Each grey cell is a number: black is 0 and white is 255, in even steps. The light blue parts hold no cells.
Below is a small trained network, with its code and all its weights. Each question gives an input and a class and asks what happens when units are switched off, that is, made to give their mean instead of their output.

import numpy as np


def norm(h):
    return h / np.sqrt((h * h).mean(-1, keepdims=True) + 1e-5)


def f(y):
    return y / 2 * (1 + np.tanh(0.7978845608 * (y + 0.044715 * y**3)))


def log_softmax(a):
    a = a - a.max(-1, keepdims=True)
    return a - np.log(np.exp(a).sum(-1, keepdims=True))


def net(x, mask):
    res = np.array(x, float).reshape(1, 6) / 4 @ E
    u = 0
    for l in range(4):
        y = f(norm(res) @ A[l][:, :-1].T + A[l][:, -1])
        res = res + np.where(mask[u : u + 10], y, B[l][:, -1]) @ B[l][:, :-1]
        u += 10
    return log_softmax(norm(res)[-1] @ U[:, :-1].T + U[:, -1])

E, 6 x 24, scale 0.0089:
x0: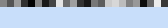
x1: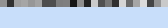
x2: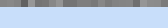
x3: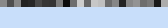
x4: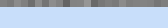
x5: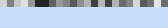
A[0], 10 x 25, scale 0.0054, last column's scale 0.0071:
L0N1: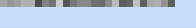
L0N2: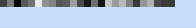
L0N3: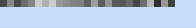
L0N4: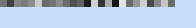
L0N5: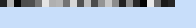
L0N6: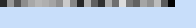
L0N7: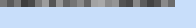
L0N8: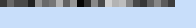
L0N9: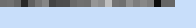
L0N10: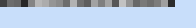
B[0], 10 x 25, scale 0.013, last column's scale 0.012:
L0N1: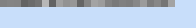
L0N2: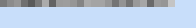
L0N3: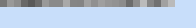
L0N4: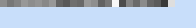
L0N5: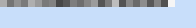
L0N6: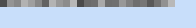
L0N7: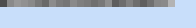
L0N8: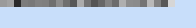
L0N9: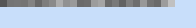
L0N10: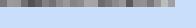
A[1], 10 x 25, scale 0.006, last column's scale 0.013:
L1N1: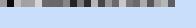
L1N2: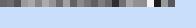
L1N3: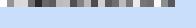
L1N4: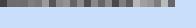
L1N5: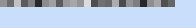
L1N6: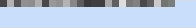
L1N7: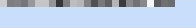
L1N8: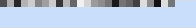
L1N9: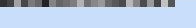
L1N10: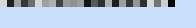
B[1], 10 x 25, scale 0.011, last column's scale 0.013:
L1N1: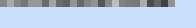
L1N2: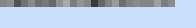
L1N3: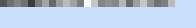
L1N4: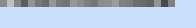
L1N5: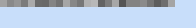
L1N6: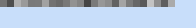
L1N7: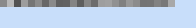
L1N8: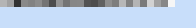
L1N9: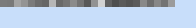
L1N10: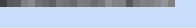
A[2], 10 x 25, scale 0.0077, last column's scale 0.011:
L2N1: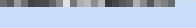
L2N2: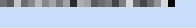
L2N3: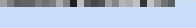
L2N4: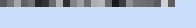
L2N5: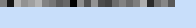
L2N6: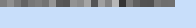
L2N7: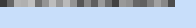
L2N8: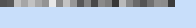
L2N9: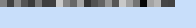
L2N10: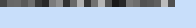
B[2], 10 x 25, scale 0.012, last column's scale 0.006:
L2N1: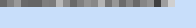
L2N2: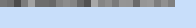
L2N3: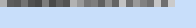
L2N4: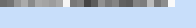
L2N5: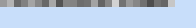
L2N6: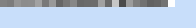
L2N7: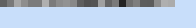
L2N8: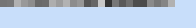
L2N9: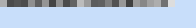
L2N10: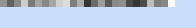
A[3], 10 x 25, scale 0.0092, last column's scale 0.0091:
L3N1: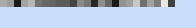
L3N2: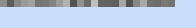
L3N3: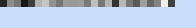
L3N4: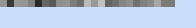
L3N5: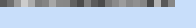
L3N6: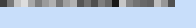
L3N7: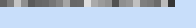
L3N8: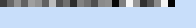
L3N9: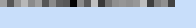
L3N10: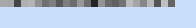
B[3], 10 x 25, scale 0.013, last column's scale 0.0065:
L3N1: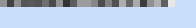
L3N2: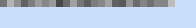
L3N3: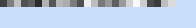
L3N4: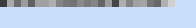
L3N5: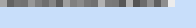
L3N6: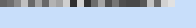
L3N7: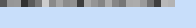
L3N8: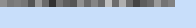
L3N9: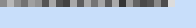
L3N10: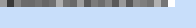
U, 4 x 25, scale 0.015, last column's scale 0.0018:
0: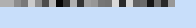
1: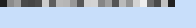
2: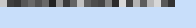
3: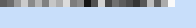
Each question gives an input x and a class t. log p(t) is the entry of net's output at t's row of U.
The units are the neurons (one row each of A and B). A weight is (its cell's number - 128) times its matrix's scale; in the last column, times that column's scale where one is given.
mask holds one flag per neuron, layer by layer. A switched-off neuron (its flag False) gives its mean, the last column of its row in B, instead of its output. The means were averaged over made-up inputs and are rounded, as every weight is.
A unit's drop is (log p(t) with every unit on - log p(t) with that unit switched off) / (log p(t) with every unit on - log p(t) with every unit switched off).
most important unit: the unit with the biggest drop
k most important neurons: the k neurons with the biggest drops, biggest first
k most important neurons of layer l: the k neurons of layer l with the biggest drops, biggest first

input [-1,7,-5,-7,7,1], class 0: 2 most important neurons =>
[L0N4 L2N5]
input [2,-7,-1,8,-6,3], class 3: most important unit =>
L0N4
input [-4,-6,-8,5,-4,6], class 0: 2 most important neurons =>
[L0N2 L2N6]
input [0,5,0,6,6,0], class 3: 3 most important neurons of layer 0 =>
[L0N5 L0N9 L0N7]
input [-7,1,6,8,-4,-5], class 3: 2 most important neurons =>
[L0N9 L1N9]
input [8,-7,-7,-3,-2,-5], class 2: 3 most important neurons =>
[L0N8 L0N4 L1N6]
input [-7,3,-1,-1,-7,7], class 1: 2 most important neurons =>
[L1N3 L0N8]
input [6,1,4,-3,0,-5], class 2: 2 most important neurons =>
[L0N8 L1N3]
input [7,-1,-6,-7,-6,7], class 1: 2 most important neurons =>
[L1N3 L1N8]
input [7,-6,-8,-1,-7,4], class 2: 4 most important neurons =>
[L0N8 L0N4 L2N9 L2N3]
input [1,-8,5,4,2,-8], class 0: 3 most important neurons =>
[L0N5 L2N6 L1N3]
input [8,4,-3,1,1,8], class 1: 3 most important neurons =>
[L1N3 L1N8 L0N1]
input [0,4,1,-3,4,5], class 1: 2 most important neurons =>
[L1N3 L0N5]
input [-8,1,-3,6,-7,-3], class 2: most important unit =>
L1N8
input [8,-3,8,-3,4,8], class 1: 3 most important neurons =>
[L1N3 L1N8 L0N1]
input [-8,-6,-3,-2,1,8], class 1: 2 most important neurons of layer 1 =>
[L1N3 L1N5]
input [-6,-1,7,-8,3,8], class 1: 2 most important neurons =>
[L1N3 L3N7]
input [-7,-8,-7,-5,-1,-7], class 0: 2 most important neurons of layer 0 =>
[L0N5 L0N8]
